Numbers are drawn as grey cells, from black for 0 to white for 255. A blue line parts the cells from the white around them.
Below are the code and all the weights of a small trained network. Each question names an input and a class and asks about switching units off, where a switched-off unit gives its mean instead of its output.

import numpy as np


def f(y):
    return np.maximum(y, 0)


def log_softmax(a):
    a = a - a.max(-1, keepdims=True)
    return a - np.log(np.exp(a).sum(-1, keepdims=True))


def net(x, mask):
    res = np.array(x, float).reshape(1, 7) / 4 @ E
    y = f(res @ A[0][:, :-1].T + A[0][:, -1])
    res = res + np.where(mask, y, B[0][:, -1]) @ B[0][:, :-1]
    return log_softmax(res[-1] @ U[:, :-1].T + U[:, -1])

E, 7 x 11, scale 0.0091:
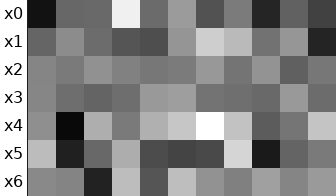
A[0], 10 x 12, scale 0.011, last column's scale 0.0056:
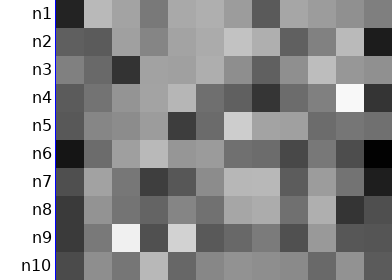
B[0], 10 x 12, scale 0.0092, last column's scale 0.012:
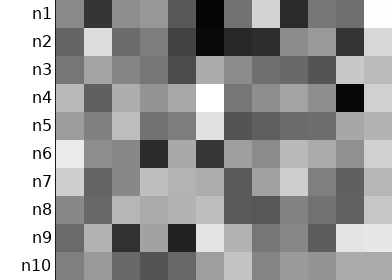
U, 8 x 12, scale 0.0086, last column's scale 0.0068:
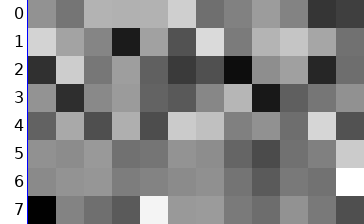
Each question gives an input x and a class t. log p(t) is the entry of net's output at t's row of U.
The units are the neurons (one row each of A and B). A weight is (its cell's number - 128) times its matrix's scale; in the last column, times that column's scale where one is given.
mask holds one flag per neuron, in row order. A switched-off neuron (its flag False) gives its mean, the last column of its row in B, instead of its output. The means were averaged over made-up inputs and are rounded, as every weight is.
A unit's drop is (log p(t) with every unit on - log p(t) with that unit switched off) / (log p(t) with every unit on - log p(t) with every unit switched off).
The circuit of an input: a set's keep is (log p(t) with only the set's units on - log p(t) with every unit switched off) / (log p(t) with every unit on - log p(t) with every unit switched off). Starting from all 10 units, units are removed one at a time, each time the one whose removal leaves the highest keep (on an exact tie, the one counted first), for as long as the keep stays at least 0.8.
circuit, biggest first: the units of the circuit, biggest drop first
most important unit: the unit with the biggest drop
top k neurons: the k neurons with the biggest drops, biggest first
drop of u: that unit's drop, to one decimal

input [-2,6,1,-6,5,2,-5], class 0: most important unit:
n7
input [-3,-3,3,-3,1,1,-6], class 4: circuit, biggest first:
[n9, n1]
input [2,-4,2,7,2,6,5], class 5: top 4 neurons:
[n1, n9, n3, n7]
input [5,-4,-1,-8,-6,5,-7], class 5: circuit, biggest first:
[n2, n1]
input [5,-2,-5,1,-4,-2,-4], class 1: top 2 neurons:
[n6, n2]
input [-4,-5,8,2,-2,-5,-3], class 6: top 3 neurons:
[n6, n1, n7]
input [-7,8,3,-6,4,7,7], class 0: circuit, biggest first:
[n7, n5]
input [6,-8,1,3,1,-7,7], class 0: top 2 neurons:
[n4, n9]
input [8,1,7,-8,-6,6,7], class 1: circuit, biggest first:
[n6, n10]
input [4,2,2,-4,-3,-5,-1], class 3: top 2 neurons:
[n1, n2]
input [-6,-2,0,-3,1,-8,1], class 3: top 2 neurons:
[n1, n6]
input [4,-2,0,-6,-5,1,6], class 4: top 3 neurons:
[n2, n10, n1]
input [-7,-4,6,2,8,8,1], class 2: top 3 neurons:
[n2, n1, n6]
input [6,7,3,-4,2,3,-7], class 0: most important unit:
n8
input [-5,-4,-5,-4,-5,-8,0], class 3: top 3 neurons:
[n1, n2, n6]
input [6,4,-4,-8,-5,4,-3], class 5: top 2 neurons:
[n2, n8]
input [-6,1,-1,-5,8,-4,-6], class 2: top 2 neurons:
[n2, n6]
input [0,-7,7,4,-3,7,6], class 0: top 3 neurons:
[n1, n9, n4]
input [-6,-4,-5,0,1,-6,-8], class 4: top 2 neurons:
[n9, n6]
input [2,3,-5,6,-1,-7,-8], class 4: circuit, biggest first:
[n9]
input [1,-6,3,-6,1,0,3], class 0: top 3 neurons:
[n4, n9, n1]
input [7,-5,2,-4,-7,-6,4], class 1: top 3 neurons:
[n6, n10, n2]
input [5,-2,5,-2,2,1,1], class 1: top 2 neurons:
[n6, n1]
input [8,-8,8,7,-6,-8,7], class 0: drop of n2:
0.2
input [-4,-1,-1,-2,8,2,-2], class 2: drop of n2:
0.7
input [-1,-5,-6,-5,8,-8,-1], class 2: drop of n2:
1.4
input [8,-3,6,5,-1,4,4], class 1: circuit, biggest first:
[n6]
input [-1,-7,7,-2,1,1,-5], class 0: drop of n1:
0.1
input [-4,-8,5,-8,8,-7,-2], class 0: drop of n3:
0.0
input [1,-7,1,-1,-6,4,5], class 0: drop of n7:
-0.1
